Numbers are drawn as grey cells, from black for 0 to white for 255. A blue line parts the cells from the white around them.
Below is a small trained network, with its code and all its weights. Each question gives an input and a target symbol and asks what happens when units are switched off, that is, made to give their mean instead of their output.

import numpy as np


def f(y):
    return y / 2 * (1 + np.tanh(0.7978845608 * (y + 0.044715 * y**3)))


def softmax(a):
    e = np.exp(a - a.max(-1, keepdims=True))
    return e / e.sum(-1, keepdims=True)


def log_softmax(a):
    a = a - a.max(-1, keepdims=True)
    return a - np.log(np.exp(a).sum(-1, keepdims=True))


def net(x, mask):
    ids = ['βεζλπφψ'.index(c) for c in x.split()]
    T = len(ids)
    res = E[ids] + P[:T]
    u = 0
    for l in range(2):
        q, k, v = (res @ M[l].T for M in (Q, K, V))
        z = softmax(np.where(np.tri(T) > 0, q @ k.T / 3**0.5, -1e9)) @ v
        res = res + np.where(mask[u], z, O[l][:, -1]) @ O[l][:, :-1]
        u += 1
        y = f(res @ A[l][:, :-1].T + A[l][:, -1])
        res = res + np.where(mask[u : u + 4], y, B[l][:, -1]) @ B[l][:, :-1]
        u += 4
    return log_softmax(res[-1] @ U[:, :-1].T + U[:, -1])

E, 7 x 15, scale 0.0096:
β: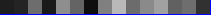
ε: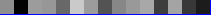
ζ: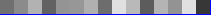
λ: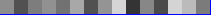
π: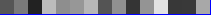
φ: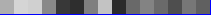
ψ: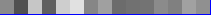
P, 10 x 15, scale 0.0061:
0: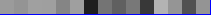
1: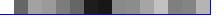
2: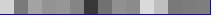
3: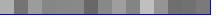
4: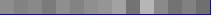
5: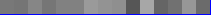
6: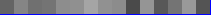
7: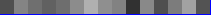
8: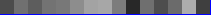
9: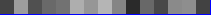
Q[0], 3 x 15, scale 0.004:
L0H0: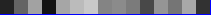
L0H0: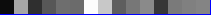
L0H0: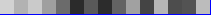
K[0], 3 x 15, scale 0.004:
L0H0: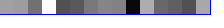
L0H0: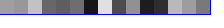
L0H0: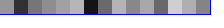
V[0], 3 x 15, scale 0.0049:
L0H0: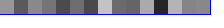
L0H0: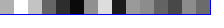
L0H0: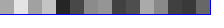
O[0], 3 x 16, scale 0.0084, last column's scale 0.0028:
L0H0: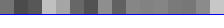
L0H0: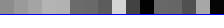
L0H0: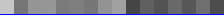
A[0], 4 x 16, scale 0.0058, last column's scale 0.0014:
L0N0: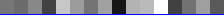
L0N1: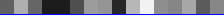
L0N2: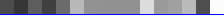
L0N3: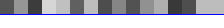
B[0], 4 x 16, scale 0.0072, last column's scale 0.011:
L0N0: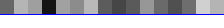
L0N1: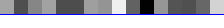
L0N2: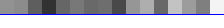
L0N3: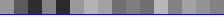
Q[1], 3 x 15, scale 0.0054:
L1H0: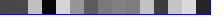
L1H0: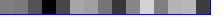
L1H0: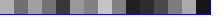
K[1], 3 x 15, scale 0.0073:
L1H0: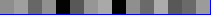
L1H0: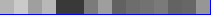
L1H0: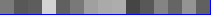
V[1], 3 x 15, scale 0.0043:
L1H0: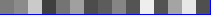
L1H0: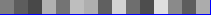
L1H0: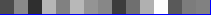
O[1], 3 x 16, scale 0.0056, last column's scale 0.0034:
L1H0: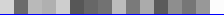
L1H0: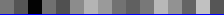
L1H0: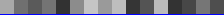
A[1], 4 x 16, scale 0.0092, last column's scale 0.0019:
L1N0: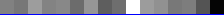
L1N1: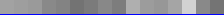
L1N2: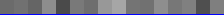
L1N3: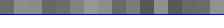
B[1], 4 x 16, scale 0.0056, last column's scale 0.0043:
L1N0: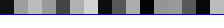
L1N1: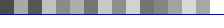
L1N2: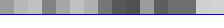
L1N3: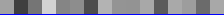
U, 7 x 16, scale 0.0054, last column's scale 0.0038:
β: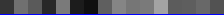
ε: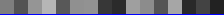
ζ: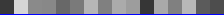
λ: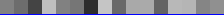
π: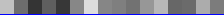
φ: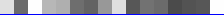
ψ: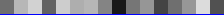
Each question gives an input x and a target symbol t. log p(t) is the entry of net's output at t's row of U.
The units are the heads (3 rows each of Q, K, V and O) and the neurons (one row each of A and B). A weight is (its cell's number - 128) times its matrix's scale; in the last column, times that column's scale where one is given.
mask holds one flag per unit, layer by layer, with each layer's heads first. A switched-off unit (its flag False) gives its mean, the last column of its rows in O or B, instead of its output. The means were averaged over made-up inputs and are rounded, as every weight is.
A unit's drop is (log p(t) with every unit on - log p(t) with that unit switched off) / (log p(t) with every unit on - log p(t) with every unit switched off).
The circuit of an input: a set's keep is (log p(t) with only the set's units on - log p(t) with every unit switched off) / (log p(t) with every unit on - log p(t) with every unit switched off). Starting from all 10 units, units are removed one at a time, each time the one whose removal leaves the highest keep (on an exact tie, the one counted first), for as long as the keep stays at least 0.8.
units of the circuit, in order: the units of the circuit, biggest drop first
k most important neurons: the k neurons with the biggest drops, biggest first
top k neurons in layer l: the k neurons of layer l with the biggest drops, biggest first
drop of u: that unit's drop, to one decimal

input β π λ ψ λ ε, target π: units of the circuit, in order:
(L1H0 L0N3)
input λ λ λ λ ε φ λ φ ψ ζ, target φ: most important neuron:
(L0N2)
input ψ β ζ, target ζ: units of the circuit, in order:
(L1N0 L0H0)
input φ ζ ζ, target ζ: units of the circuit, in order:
(L1N0 L1H0 L1N1)
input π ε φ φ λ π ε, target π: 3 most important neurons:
(L0N3 L0N2 L0N0)
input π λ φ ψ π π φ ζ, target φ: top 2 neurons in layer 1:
(L1N3 L1N1)
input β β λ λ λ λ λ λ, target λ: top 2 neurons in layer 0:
(L0N2 L0N0)
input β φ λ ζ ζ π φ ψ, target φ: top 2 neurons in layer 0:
(L0N2 L0N0)
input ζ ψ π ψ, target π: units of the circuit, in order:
(L1H0 L0N3)
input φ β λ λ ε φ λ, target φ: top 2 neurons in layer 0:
(L0N2 L0N1)
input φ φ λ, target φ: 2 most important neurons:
(L0N2 L1N1)
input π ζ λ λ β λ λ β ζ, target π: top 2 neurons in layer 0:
(L0N2 L0N3)
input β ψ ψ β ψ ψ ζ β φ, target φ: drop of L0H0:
-0.1
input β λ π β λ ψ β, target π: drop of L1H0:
0.7
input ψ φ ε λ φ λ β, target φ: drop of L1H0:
-0.1
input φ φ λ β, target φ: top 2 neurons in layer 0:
(L0N2 L0N0)
